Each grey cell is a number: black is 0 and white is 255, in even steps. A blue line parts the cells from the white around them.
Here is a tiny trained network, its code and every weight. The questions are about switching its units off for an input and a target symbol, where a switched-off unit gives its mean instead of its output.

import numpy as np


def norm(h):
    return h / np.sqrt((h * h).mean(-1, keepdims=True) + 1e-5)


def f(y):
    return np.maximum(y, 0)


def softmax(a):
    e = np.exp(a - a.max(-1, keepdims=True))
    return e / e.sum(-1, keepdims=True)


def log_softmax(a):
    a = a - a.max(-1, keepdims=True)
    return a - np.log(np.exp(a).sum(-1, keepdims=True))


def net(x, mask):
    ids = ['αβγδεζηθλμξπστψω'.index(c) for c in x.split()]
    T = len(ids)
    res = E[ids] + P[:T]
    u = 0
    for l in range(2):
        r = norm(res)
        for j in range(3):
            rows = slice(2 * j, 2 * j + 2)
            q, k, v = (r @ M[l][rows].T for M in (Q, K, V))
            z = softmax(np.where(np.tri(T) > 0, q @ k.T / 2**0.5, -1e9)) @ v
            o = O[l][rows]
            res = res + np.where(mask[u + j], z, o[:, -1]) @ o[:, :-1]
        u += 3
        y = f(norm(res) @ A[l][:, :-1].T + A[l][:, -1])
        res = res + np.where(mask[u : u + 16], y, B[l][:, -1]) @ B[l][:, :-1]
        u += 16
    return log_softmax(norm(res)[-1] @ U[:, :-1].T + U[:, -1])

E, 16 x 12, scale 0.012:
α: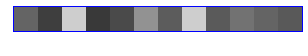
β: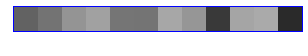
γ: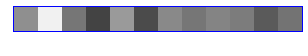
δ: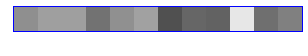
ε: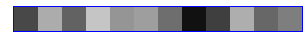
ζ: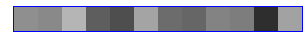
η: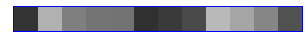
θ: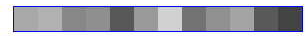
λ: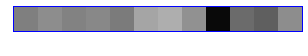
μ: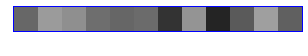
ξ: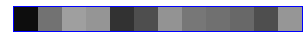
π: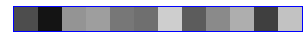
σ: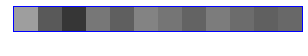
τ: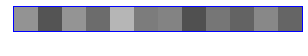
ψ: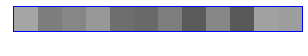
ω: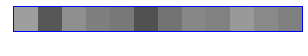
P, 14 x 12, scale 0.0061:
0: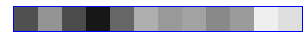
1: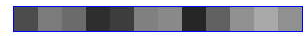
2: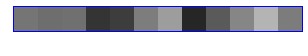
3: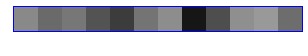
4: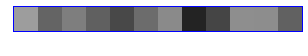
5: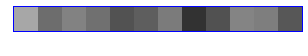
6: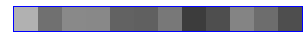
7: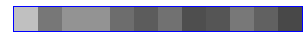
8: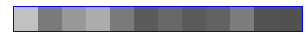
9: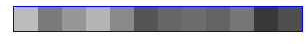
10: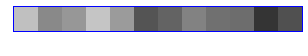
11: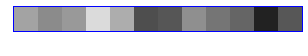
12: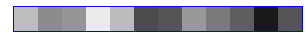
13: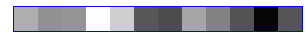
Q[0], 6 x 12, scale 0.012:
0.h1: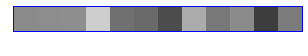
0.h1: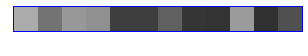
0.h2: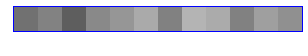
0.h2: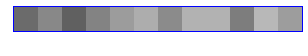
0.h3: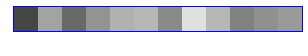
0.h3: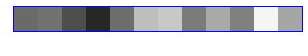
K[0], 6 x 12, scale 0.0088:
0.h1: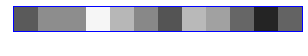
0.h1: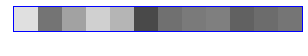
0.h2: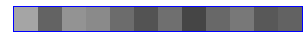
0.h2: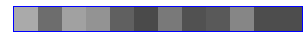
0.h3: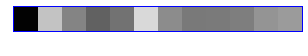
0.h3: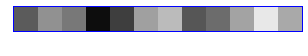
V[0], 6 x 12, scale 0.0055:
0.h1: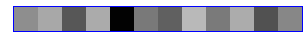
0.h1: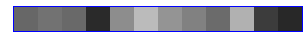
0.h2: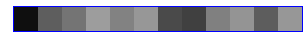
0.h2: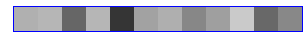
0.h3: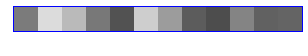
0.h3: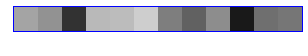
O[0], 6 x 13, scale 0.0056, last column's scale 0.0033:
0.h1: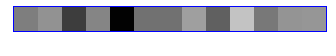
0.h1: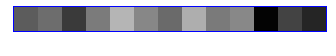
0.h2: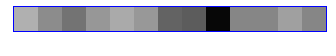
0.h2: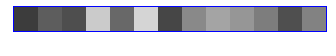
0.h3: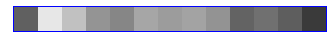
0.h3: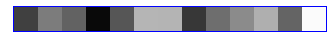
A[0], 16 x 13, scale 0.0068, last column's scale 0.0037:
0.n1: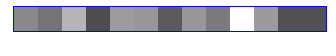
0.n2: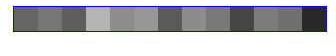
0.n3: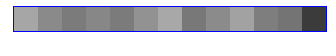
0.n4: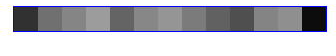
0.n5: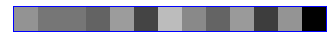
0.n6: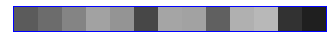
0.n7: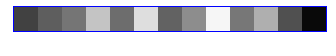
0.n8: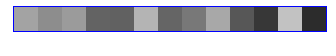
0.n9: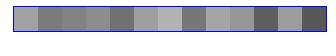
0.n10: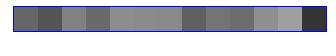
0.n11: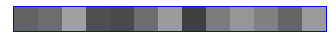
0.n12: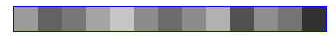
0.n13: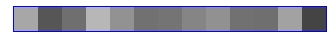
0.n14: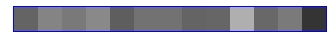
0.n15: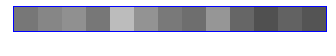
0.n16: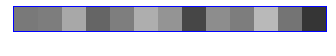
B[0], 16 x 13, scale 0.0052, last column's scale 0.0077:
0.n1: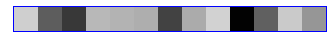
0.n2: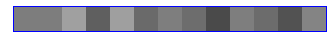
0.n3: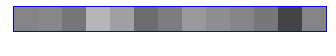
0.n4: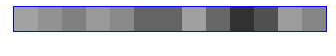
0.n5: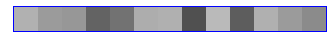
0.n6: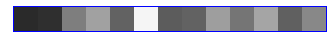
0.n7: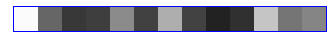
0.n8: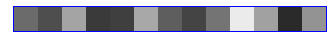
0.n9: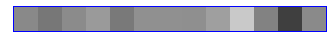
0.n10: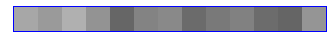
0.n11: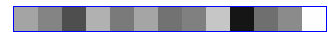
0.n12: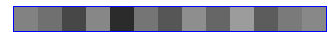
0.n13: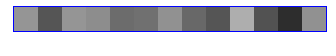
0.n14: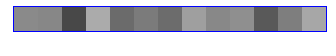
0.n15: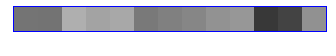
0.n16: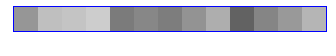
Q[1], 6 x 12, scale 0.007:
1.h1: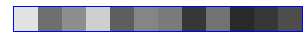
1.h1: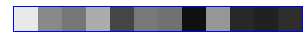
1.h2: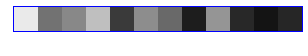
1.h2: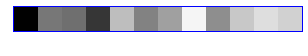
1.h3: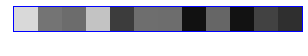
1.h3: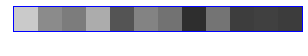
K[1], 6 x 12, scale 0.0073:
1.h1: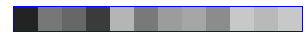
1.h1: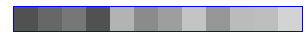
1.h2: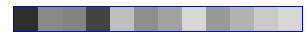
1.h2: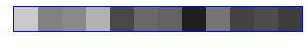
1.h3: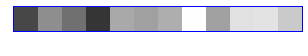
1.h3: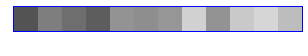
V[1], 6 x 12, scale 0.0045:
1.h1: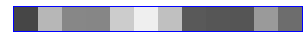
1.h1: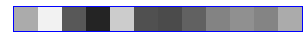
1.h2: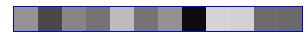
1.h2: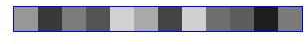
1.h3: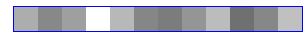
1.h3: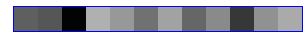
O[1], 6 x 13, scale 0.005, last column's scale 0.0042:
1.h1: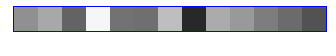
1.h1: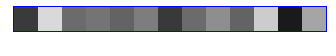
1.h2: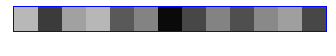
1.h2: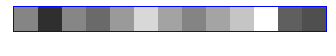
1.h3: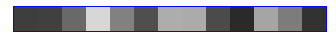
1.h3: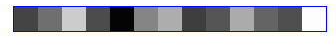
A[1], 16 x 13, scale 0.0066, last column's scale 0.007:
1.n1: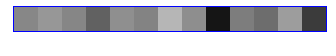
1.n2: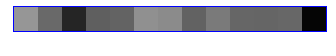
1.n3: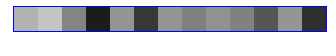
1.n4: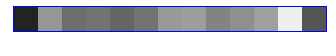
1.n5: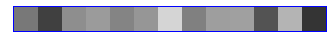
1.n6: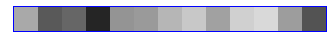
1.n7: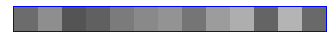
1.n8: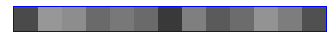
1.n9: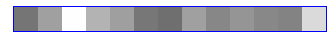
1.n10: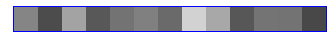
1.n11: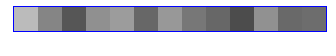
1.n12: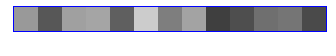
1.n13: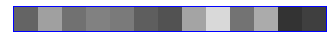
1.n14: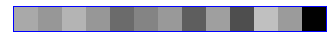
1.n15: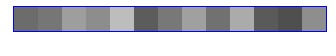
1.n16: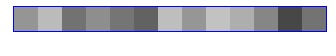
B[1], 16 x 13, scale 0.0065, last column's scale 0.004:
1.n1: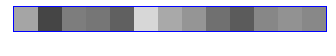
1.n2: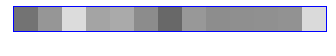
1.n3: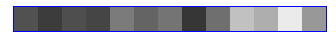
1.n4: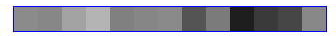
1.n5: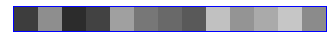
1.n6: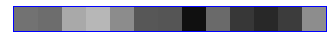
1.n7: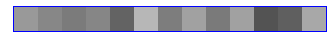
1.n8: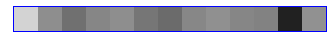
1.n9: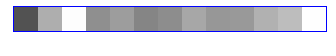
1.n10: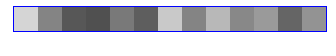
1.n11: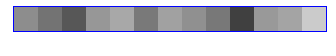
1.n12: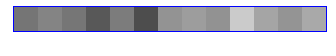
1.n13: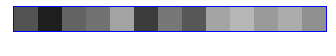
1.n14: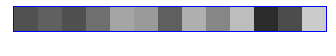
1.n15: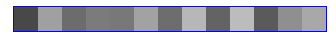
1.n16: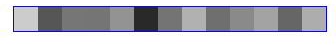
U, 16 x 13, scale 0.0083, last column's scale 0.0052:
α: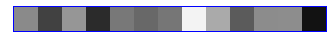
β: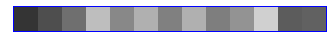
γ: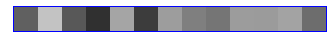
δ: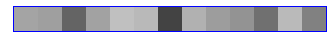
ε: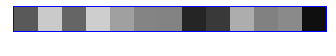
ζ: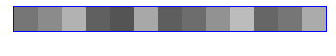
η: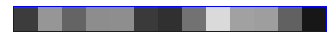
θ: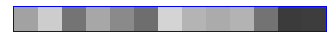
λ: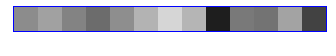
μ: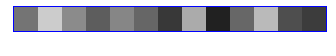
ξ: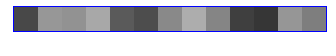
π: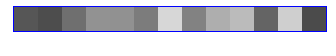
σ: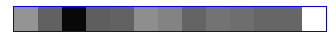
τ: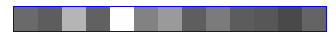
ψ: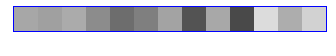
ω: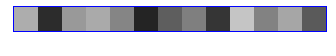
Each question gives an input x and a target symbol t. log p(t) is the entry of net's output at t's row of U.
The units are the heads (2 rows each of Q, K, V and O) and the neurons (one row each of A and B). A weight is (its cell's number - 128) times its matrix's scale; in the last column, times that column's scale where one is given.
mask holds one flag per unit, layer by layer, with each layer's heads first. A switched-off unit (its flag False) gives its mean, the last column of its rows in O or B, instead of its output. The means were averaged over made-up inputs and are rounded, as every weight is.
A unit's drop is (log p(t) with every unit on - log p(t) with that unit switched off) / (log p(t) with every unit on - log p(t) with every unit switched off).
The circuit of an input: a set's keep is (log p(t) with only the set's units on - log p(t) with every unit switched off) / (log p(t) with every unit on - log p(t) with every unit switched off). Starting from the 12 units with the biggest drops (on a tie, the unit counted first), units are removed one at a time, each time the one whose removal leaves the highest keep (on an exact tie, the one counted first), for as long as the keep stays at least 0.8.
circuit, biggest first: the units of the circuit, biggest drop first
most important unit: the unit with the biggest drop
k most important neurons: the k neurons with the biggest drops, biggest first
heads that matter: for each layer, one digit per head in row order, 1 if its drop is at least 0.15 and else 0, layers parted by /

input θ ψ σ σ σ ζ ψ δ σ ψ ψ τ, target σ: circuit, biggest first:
(0.h2 0.n7)
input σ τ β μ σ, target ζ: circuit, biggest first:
(1.n2)
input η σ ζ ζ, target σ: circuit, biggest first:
(0.h1 1.n9)
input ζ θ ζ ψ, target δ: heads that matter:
001 / 001
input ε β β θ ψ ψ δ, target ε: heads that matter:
010 / 100
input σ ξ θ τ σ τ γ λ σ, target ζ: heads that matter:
000 / 001
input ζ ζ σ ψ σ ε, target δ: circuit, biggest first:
(1.h3 0.n8 0.h3)
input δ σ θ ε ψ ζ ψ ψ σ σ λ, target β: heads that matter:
000 / 011
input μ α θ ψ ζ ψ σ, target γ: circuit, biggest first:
(1.h2 0.h2)
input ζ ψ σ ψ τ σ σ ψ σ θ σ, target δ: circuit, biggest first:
(1.h3 0.n8)
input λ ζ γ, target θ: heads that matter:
101 / 110
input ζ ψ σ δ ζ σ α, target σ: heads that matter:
100 / 000
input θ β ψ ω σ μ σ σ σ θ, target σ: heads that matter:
010 / 000
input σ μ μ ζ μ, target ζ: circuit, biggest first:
(1.h3)
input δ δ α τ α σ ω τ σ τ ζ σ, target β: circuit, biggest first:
(1.h2 1.h3 0.n1)
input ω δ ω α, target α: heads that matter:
001 / 100
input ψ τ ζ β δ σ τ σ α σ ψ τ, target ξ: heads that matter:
000 / 011
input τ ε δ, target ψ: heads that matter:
010 / 000
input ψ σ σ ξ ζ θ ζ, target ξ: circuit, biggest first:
(1.h3 0.h3)
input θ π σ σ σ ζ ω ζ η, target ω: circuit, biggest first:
(0.h3 1.h1)
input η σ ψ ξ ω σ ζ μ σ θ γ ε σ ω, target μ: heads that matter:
010 / 100
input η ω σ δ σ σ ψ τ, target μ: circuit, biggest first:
(1.h1 0.h2)
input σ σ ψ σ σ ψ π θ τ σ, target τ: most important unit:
0.h1
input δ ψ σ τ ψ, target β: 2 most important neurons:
(1.n14 0.n1)
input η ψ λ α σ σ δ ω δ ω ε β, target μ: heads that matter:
011 / 100
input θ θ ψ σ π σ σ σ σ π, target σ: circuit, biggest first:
(0.n7 0.h2)
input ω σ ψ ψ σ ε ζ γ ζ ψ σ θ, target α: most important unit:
1.h1
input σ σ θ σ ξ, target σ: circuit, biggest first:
(1.n9 0.h1)
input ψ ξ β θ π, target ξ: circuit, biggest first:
(1.h2 0.h3)
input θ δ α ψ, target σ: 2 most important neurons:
(0.n7 1.n14)
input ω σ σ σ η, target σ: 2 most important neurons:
(1.n9 1.n10)
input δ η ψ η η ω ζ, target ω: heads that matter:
001 / 001
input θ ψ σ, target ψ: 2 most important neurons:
(1.n2 0.n7)
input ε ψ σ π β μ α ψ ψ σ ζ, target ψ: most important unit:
0.h1
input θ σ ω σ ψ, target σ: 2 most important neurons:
(0.n7 1.n9)
